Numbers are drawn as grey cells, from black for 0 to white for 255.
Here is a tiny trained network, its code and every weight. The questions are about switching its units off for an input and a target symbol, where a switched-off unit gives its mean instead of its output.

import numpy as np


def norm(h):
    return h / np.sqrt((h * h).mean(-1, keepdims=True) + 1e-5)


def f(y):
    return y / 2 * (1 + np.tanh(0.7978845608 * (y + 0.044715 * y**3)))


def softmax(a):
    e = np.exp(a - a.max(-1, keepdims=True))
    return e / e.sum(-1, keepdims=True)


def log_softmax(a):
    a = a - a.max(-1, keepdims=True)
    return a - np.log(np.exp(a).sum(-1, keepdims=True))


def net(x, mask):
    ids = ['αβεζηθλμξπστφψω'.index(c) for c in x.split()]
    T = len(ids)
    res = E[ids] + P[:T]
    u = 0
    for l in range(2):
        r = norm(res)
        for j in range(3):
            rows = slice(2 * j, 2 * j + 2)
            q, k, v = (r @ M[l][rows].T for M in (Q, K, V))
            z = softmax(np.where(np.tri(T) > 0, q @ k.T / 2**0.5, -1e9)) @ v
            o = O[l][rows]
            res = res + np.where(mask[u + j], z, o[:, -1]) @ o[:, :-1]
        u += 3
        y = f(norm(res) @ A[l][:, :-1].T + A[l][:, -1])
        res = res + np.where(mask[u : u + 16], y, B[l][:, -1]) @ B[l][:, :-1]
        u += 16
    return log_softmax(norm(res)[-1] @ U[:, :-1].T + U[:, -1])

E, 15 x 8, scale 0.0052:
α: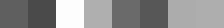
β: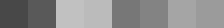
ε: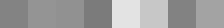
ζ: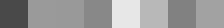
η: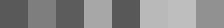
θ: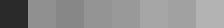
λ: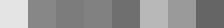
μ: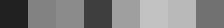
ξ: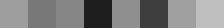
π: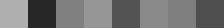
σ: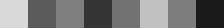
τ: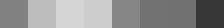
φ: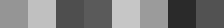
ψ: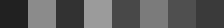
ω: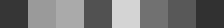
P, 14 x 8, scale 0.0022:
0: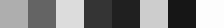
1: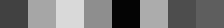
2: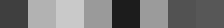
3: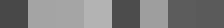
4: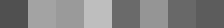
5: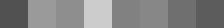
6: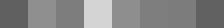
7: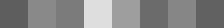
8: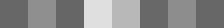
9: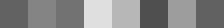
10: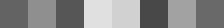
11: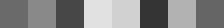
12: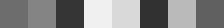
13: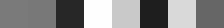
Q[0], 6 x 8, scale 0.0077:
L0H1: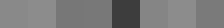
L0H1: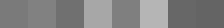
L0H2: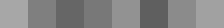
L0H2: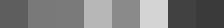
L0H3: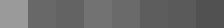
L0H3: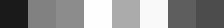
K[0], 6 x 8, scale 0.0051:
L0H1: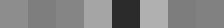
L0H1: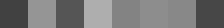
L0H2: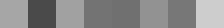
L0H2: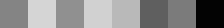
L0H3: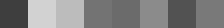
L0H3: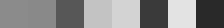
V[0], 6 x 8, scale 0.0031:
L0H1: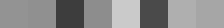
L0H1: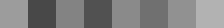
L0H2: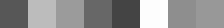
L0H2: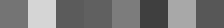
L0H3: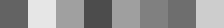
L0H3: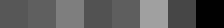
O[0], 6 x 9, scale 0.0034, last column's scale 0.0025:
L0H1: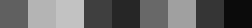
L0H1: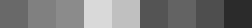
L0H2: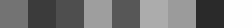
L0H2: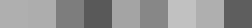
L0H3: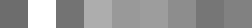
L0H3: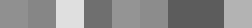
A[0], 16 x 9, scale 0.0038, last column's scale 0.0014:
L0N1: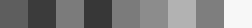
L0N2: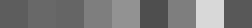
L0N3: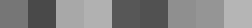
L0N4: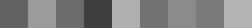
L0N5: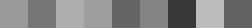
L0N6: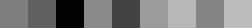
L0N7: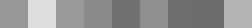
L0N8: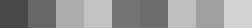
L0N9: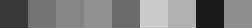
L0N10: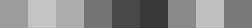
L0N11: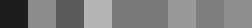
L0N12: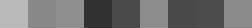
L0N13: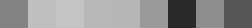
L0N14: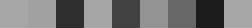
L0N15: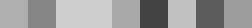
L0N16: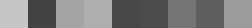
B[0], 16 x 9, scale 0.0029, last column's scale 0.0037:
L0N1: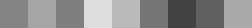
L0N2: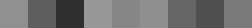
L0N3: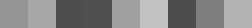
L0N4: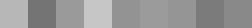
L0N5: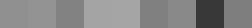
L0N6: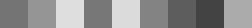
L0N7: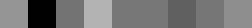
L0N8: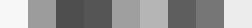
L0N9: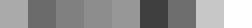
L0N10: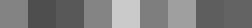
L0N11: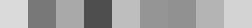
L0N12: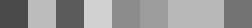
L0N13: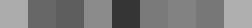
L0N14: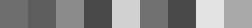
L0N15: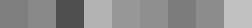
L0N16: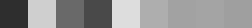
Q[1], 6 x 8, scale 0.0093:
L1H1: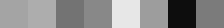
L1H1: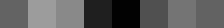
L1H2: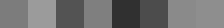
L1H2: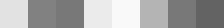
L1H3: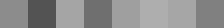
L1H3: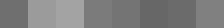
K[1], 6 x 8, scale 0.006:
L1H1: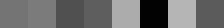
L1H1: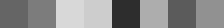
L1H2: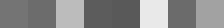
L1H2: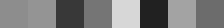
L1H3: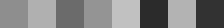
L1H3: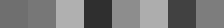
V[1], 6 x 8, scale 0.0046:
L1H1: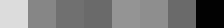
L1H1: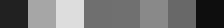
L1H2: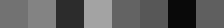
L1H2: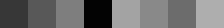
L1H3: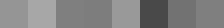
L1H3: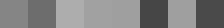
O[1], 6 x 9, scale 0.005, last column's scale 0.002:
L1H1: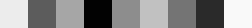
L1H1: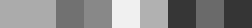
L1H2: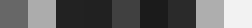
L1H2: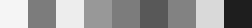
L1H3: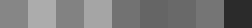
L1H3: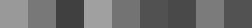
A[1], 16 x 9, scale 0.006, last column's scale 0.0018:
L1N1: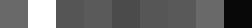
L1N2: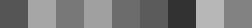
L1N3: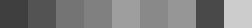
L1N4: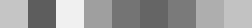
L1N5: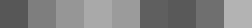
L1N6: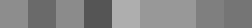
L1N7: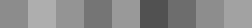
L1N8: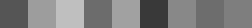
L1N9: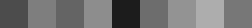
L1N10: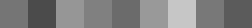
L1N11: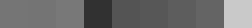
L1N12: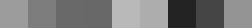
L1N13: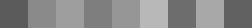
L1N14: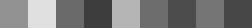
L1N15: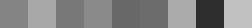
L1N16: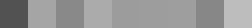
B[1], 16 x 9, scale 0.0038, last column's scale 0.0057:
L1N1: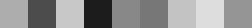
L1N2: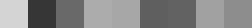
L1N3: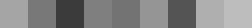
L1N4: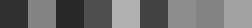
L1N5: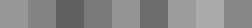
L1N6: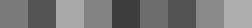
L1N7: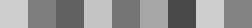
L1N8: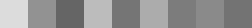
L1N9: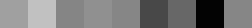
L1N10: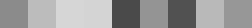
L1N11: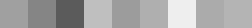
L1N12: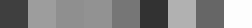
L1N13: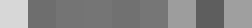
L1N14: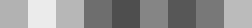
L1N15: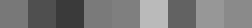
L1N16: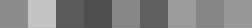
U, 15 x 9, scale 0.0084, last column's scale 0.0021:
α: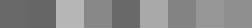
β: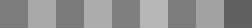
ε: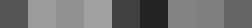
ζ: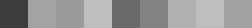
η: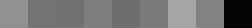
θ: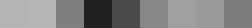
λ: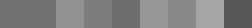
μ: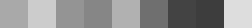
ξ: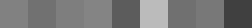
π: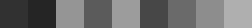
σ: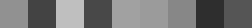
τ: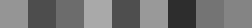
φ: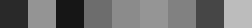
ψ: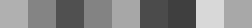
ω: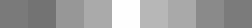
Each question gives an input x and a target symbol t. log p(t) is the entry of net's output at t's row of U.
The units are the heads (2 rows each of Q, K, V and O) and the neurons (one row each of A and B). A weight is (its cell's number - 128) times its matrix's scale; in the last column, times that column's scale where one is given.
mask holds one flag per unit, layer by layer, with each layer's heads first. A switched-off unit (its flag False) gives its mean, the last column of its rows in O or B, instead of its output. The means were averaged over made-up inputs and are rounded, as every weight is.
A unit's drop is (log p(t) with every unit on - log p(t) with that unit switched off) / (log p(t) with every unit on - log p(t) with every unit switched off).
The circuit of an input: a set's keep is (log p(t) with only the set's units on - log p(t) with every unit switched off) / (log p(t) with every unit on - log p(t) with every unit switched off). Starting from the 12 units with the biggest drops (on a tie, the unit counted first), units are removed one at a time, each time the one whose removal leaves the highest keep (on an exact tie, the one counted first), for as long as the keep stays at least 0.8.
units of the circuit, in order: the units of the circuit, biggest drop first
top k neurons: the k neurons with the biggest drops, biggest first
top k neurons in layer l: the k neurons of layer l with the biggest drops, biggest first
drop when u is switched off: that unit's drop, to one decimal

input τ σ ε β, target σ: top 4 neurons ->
(L0N1, L0N9, L0N16, L1N4)
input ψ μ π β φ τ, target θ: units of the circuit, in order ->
(L1H2, L1N1)
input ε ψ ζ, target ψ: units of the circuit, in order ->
(L1H2, L1N2)
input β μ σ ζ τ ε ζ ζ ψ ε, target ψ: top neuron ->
(L0N14)
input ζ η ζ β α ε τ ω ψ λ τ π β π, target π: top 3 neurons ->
(L0N14, L0N6, L0N16)
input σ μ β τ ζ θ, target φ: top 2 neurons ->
(L0N15, L0N16)
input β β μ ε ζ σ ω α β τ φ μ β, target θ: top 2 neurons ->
(L0N8, L0N3)
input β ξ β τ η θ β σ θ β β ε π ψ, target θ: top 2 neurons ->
(L0N6, L0N11)
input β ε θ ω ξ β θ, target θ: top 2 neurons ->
(L0N2, L0N11)
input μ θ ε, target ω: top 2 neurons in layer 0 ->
(L0N8, L0N15)
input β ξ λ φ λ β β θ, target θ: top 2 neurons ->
(L0N2, L0N14)
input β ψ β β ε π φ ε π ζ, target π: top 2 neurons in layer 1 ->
(L1N4, L1N3)
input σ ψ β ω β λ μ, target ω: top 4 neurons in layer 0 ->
(L0N1, L0N9, L0N8, L0N13)
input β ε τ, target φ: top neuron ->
(L0N7)
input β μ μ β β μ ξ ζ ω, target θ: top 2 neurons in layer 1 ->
(L1N11, L1N14)
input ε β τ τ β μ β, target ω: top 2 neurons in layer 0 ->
(L0N1, L0N9)
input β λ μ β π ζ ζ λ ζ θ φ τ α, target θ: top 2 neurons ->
(L0N3, L0N8)
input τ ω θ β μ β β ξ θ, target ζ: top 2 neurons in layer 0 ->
(L0N6, L0N8)
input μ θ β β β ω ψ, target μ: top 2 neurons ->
(L1N14, L0N15)
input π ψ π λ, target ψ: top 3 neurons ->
(L0N14, L0N8, L0N11)
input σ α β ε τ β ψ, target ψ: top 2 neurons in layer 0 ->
(L0N14, L0N6)
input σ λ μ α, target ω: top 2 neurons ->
(L0N8, L0N12)
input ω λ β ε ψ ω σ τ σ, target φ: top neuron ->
(L0N15)
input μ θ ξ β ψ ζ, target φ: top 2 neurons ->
(L0N14, L0N11)
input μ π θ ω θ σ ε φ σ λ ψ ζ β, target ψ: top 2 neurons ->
(L0N8, L0N3)
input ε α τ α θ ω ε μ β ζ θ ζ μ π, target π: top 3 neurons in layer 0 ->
(L0N14, L0N6, L0N4)
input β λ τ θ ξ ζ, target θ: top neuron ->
(L0N2)
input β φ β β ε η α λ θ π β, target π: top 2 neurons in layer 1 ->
(L1N4, L1N11)
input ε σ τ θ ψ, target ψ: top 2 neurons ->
(L0N14, L1N2)
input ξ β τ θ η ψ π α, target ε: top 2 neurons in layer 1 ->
(L1N9, L1N4)
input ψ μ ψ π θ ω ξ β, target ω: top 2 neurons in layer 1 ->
(L1N4, L1N12)
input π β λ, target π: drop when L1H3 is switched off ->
-0.1
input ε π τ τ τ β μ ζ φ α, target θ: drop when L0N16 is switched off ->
0.2
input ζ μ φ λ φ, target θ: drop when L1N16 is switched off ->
0.0
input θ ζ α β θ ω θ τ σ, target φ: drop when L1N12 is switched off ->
0.3
